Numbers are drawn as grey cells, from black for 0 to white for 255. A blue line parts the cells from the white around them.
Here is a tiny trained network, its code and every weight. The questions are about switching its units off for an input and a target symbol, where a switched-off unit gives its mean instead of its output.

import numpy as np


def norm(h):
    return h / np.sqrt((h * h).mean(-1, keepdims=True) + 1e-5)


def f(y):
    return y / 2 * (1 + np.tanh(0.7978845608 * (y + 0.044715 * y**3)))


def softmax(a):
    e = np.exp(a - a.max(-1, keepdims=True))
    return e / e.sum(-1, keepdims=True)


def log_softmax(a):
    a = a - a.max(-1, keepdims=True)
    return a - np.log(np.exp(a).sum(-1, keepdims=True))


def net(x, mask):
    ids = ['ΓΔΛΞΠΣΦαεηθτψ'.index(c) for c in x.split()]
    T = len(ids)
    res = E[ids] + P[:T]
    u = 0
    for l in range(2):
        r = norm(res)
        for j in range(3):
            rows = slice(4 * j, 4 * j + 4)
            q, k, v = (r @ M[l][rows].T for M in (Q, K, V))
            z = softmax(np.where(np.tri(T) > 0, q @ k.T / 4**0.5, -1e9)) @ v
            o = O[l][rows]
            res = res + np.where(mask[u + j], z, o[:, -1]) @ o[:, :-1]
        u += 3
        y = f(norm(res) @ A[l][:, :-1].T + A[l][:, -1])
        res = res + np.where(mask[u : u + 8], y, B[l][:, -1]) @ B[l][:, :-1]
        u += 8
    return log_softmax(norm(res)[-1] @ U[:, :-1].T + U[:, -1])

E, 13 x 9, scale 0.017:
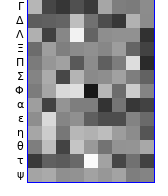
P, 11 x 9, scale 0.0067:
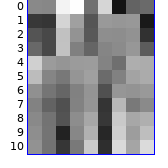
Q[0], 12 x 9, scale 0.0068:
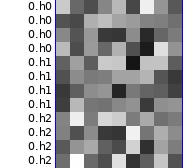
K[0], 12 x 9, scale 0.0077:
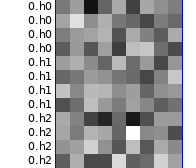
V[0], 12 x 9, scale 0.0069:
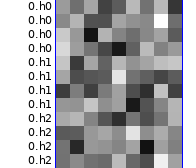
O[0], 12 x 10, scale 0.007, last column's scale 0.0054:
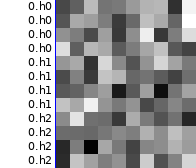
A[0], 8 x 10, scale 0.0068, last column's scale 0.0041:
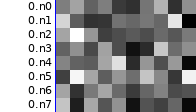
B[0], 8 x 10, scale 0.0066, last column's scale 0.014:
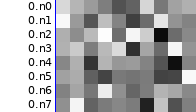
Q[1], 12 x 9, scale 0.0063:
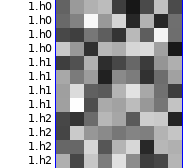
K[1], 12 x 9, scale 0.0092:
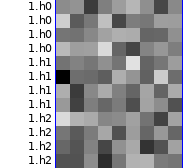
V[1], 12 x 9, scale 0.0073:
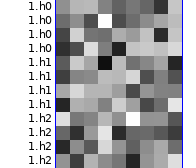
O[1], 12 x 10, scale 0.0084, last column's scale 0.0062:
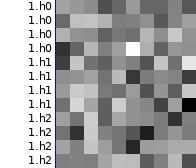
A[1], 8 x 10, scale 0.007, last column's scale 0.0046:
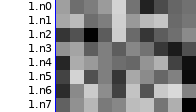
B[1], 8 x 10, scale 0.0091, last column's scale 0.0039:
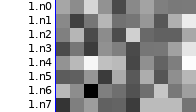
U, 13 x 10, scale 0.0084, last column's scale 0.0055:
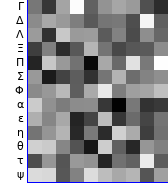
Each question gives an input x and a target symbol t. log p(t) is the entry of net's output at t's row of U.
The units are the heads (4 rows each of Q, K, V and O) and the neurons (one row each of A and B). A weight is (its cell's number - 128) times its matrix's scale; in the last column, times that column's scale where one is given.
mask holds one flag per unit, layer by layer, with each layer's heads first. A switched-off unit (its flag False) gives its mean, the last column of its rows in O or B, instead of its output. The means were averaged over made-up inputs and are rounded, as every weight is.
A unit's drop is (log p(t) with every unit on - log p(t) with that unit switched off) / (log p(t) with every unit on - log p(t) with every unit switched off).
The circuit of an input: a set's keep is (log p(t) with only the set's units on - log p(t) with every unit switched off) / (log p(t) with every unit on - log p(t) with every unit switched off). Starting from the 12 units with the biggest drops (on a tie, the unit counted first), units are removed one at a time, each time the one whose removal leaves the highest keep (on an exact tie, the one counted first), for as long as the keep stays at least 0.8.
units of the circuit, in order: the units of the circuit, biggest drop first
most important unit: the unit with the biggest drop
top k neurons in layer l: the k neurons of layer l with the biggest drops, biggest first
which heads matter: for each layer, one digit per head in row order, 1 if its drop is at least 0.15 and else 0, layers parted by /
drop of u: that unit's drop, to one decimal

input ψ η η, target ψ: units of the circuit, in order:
(0.h1, 0.h2)
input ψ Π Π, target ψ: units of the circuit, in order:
(0.h1, 1.h2)
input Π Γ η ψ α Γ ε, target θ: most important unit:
0.h2
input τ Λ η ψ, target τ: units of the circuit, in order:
(0.h0, 0.h2)
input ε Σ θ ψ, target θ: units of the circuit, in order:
(0.h0, 0.h2)
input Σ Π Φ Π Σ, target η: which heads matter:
110 / 000
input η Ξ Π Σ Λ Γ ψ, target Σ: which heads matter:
011 / 010
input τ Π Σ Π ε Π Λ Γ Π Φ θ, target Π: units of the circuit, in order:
(1.h1, 0.n0)
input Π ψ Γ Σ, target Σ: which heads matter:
011 / 110
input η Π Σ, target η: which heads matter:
100 / 000
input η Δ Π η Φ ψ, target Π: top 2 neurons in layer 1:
(1.n7, 1.n6)
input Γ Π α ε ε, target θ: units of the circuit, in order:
(0.n2, 0.h2)
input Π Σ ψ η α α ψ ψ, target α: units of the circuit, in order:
(1.h0, 0.h2)
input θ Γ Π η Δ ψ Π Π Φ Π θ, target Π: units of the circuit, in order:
(1.h1)
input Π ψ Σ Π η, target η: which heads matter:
001 / 000
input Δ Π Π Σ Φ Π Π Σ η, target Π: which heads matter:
100 / 110
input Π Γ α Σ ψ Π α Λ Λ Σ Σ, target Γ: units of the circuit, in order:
(1.h1, 0.h2)
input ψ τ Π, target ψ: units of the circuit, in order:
(0.h1, 1.h2, 0.h0)
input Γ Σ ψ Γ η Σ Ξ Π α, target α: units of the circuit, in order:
(0.h2, 0.n7)
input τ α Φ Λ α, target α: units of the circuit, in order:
(0.n7, 0.h0)
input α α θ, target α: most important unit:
1.h0
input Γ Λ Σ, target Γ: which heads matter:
000 / 101
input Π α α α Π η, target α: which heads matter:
000 / 100
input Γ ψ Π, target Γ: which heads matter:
100 / 110
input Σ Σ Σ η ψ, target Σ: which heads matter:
110 / 010
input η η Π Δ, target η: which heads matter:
011 / 001
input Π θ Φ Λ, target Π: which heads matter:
010 / 110
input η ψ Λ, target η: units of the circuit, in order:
(1.h2)
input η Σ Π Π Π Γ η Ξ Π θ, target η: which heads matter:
101 / 000
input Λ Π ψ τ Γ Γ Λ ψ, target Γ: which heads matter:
000 / 111
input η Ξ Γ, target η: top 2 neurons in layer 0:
(0.n5, 0.n0)
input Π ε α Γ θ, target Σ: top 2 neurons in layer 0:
(0.n3, 0.n7)
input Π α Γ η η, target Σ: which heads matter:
100 / 010
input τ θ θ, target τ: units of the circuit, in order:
(0.h0)
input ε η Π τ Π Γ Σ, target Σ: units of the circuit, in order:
(1.h1, 0.h2)
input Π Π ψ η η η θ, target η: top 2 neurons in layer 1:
(1.n5, 1.n2)
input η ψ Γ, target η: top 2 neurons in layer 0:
(0.n0, 0.n5)
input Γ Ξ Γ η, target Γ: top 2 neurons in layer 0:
(0.n5, 0.n1)
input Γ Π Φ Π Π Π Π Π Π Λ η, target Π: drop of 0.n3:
0.1
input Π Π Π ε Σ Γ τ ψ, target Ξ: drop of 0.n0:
0.1
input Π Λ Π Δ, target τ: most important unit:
0.n3
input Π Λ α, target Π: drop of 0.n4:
0.0
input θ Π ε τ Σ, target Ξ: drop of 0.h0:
0.6
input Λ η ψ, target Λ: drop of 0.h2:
0.2
